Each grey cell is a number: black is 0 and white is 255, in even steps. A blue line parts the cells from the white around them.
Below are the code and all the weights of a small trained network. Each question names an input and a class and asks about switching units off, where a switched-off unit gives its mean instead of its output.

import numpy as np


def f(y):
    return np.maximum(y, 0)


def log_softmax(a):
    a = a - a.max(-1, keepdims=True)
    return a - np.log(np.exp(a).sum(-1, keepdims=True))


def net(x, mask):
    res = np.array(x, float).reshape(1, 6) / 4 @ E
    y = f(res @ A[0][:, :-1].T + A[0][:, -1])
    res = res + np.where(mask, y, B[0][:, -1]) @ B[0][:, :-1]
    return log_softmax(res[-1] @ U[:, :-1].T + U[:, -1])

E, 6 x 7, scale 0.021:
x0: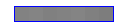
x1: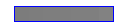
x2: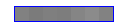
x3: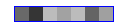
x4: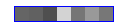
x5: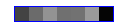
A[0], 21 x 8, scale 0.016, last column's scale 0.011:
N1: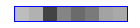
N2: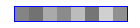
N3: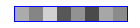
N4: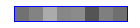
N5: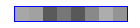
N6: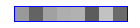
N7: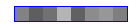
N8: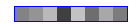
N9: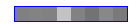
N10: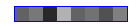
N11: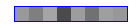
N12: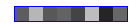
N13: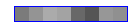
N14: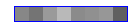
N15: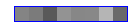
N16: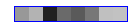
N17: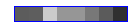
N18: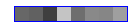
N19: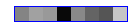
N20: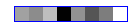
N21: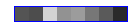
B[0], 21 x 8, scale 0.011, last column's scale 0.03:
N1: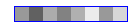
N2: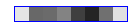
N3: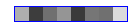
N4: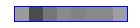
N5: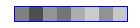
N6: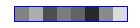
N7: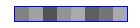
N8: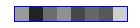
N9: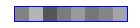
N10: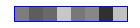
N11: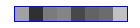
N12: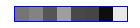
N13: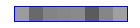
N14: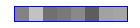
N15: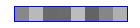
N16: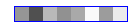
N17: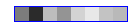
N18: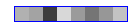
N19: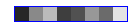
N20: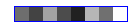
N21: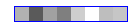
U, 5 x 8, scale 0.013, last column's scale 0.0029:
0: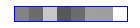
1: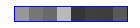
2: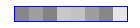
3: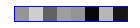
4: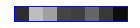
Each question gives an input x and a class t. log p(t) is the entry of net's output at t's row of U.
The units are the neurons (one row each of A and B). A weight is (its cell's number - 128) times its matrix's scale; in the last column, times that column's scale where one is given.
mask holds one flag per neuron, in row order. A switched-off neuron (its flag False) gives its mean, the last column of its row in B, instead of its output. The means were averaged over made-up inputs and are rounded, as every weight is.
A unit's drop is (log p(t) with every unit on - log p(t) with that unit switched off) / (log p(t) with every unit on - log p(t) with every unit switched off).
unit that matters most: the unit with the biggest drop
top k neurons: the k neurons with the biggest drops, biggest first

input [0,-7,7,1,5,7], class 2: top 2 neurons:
[N21; N17]
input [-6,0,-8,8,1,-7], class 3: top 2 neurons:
[N6; N20]
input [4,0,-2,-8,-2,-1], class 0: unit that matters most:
N16
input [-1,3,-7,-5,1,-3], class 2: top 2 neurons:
[N20; N19]
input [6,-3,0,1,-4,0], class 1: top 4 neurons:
[N16; N21; N1; N17]
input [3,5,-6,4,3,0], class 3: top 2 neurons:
[N16; N1]
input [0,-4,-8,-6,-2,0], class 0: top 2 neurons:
[N16; N1]
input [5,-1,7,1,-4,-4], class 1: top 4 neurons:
[N21; N2; N17; N8]
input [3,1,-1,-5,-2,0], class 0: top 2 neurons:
[N16; N6]
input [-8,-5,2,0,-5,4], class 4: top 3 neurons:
[N16; N19; N1]
